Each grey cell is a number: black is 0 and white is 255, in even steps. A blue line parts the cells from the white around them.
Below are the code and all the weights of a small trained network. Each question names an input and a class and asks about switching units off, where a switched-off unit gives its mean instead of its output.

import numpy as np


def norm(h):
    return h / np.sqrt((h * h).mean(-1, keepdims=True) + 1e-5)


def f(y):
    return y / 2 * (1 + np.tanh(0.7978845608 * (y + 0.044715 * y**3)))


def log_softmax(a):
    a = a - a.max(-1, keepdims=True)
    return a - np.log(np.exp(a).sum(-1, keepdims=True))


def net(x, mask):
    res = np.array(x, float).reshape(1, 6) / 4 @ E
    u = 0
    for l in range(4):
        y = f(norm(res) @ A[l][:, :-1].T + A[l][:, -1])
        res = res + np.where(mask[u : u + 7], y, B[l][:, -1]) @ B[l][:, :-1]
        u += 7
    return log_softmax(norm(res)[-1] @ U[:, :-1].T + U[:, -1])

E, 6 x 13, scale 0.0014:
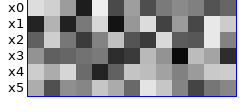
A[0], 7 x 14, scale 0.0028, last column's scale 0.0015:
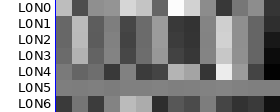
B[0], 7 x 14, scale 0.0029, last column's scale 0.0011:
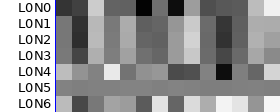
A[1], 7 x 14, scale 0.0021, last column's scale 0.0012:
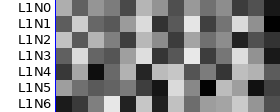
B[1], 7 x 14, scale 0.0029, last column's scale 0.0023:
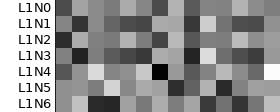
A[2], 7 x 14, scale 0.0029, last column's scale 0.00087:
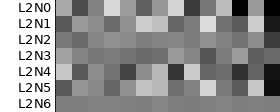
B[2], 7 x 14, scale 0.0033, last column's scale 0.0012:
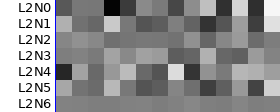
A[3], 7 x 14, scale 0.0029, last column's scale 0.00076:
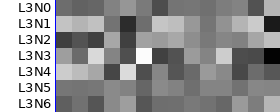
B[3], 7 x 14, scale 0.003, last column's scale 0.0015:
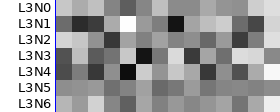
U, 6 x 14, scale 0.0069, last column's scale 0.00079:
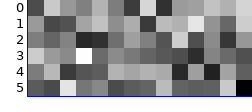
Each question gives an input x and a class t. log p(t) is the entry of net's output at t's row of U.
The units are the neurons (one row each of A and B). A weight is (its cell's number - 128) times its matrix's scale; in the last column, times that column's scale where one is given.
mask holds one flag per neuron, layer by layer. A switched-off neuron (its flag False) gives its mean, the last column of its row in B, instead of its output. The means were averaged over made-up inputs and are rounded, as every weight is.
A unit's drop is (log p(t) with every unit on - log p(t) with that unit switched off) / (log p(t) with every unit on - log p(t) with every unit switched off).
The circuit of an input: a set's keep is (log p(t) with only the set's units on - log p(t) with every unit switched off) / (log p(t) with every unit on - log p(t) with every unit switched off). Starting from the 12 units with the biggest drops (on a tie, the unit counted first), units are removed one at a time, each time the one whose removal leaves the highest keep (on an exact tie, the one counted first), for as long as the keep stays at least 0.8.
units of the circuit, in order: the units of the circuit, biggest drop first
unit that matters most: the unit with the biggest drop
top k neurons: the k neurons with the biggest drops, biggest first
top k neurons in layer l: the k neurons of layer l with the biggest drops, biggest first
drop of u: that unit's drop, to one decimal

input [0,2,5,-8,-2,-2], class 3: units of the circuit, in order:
L2N1
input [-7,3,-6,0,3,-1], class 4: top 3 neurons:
L1N6, L1N3, L1N1
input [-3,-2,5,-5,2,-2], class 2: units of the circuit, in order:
L1N3, L1N1
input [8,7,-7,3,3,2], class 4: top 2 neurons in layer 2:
L2N4, L2N1
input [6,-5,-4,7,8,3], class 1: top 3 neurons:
L3N1, L1N4, L2N1
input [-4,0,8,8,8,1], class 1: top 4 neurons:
L3N1, L2N0, L2N1, L2N5
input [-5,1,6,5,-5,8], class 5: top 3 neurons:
L0N0, L2N0, L3N1
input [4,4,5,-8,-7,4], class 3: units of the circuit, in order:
L2N1, L2N5
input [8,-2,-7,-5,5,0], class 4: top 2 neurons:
L3N4, L1N3
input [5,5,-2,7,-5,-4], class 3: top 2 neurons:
L0N4, L3N1
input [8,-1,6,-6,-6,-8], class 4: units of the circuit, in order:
L3N4, L2N0
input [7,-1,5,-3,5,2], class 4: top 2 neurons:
L3N4, L0N6
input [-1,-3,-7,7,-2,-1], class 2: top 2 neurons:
L2N0, L2N1
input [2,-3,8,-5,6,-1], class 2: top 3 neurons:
L1N3, L0N6, L1N1
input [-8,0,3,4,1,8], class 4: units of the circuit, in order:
L1N6
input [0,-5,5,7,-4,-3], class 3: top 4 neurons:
L0N4, L1N4, L1N5, L2N0
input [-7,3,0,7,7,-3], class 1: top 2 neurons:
L3N1, L2N1
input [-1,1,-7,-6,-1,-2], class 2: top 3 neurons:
L2N0, L1N5, L0N4
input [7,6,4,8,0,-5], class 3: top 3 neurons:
L0N4, L1N5, L1N6
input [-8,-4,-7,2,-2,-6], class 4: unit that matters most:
L1N6
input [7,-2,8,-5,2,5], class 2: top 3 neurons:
L1N3, L1N1, L1N6
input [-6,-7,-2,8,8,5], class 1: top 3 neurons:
L3N1, L1N4, L2N1
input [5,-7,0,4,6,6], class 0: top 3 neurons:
L3N3, L0N6, L1N6
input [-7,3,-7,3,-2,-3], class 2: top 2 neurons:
L2N0, L3N4
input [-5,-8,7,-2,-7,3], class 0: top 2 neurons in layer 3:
L3N3, L3N1
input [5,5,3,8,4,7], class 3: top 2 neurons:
L0N4, L1N5
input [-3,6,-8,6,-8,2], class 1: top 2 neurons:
L0N6, L1N3
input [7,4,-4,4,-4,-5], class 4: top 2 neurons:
L3N4, L0N0
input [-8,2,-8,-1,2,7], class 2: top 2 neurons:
L2N0, L3N4
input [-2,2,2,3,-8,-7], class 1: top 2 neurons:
L0N6, L0N0
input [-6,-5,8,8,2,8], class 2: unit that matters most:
L1N3
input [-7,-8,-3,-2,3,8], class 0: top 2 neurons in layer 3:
L3N3, L3N4
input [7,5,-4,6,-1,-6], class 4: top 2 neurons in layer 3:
L3N4, L3N3
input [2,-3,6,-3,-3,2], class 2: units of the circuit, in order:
L1N3
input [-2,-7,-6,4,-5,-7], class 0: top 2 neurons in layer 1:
L1N3, L1N1
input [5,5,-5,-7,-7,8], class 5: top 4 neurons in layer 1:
L1N5, L1N6, L1N4, L1N3
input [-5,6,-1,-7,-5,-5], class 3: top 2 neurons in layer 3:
L3N3, L3N1
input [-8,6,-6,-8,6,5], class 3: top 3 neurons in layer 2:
L2N1, L2N5, L2N4
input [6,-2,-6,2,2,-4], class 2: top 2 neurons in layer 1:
L1N6, L1N4
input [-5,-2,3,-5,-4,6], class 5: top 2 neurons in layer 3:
L3N4, L3N1
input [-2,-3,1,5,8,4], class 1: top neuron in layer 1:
L1N4
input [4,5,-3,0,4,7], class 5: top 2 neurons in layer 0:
L0N0, L0N6
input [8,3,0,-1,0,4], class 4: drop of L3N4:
0.7
